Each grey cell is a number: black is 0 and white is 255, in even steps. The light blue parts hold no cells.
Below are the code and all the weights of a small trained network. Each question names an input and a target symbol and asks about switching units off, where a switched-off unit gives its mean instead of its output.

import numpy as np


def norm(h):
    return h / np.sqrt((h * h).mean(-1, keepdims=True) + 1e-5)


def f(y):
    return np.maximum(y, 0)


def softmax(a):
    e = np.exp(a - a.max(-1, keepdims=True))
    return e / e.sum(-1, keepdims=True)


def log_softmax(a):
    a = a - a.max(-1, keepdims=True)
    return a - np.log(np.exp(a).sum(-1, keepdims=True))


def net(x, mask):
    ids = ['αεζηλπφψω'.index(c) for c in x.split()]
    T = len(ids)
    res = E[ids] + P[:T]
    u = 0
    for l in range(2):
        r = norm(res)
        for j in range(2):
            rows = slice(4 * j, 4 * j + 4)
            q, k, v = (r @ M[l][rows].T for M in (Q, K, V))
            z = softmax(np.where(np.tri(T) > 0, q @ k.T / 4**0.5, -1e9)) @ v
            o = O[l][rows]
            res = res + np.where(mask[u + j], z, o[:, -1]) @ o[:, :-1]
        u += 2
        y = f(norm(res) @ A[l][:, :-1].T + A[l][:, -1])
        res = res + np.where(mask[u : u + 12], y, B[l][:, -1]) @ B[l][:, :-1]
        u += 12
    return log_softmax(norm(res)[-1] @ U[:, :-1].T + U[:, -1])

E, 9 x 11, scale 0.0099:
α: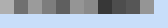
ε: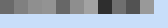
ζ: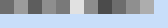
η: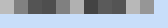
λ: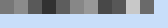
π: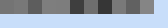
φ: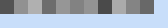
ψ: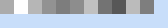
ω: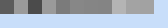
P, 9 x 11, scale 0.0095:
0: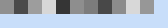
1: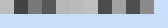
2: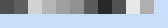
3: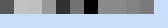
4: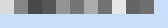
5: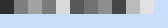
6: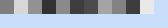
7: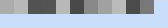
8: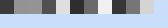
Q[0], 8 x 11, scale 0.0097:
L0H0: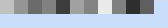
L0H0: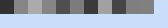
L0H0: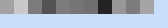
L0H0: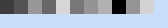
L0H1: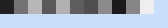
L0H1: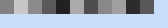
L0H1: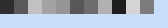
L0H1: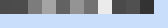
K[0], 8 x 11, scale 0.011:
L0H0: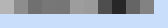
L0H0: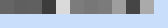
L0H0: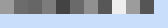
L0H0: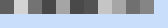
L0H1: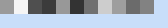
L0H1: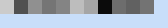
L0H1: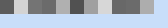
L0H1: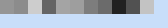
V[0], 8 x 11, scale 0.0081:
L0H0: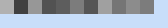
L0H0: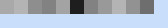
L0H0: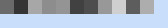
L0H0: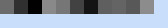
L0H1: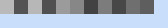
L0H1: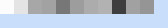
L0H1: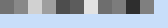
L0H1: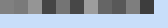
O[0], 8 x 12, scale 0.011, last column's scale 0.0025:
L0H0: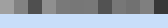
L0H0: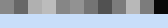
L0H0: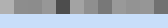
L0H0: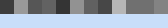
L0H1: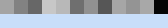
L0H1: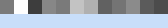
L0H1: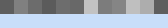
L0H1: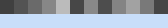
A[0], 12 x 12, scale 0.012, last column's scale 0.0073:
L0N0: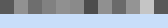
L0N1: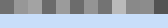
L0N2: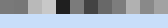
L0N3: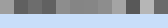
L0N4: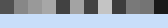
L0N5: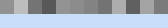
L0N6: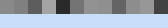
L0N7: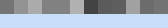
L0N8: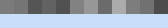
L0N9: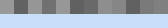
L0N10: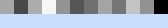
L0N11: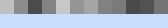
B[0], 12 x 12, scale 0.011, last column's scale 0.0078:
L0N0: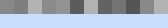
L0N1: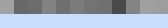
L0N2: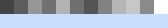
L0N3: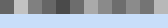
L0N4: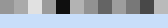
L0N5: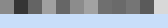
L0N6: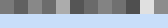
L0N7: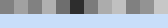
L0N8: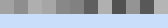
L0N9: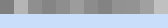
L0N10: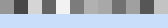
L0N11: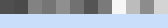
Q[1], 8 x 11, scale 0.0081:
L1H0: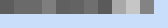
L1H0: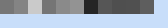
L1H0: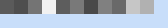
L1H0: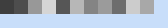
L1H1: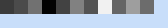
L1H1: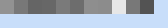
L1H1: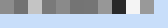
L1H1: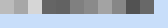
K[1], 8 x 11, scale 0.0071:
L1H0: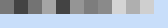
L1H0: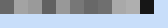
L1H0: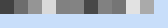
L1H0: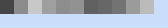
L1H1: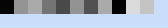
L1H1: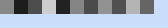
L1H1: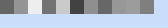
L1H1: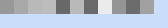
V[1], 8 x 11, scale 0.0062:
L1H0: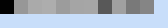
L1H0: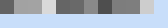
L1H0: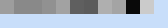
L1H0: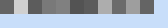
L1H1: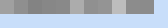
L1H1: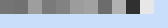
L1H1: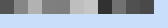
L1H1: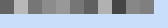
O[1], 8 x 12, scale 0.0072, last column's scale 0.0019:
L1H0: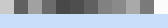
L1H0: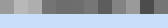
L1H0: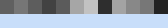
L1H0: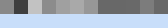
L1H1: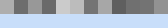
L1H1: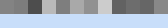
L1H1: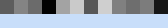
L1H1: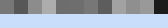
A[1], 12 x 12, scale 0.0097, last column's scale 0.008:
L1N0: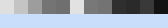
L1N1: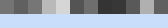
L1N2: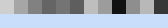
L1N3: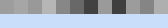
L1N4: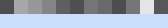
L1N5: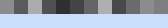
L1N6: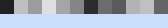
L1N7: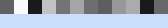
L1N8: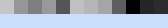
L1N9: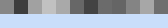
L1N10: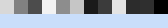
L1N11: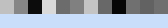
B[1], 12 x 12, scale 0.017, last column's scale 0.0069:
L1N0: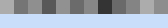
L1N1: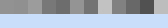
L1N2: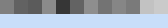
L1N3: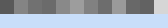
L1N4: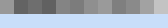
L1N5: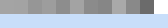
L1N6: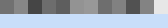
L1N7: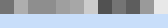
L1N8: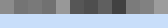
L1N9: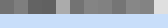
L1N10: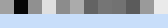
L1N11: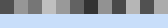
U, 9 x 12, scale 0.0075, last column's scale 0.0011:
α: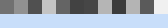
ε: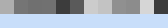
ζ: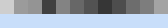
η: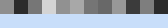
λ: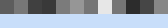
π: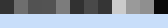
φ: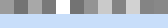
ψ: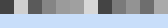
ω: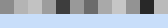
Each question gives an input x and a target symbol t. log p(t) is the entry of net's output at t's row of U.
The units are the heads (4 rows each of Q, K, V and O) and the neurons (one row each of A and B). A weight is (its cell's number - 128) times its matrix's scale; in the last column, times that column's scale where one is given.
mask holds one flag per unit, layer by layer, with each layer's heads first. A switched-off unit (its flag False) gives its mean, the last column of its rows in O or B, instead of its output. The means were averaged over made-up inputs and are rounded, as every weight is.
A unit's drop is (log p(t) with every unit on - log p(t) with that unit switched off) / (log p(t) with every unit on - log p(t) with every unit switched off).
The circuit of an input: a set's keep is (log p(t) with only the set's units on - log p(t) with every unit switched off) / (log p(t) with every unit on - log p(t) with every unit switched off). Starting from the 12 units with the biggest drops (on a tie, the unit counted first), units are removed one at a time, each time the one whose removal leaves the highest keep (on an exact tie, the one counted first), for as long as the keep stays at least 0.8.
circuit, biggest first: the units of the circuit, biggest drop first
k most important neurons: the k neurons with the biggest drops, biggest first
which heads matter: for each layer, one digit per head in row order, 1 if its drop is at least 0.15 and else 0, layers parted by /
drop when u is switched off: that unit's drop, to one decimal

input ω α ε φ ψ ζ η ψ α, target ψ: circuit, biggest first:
L0H1
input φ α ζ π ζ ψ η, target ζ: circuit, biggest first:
L0H1, L1N0
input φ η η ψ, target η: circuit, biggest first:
L0H1, L1N10
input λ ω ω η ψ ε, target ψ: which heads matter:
01 / 00
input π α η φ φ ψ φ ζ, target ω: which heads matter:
11 / 00
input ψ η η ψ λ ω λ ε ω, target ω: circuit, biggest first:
L0N4, L0H1
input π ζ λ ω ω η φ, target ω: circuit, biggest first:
L0H1, L0N4
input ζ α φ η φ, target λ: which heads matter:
10 / 00
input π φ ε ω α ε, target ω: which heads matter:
01 / 00
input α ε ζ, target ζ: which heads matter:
10 / 00
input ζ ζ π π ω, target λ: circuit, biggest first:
L0H0, L0H1
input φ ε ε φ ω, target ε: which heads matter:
11 / 00
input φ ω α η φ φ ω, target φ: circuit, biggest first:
L0H0, L0N10
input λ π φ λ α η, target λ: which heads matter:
00 / 00
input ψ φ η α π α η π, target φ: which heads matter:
10 / 00
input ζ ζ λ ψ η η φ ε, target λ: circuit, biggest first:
L0H0
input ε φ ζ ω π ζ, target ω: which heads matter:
01 / 00
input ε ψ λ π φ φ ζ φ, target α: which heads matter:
01 / 00
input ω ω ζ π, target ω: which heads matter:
00 / 00
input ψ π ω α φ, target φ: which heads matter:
10 / 00
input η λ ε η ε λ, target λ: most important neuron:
L1N1
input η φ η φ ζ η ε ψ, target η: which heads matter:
00 / 00
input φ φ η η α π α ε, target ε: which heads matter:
01 / 00
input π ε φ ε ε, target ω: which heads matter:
11 / 00
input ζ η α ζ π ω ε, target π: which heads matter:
10 / 00
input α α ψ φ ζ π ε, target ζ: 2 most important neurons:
L1N0, L1N8
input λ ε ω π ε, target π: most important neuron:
L0N11
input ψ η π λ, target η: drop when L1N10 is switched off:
0.4
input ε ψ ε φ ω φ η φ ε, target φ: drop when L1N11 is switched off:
0.0
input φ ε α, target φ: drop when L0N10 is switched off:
0.1
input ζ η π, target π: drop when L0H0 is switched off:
1.2
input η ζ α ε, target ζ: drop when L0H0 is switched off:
1.0
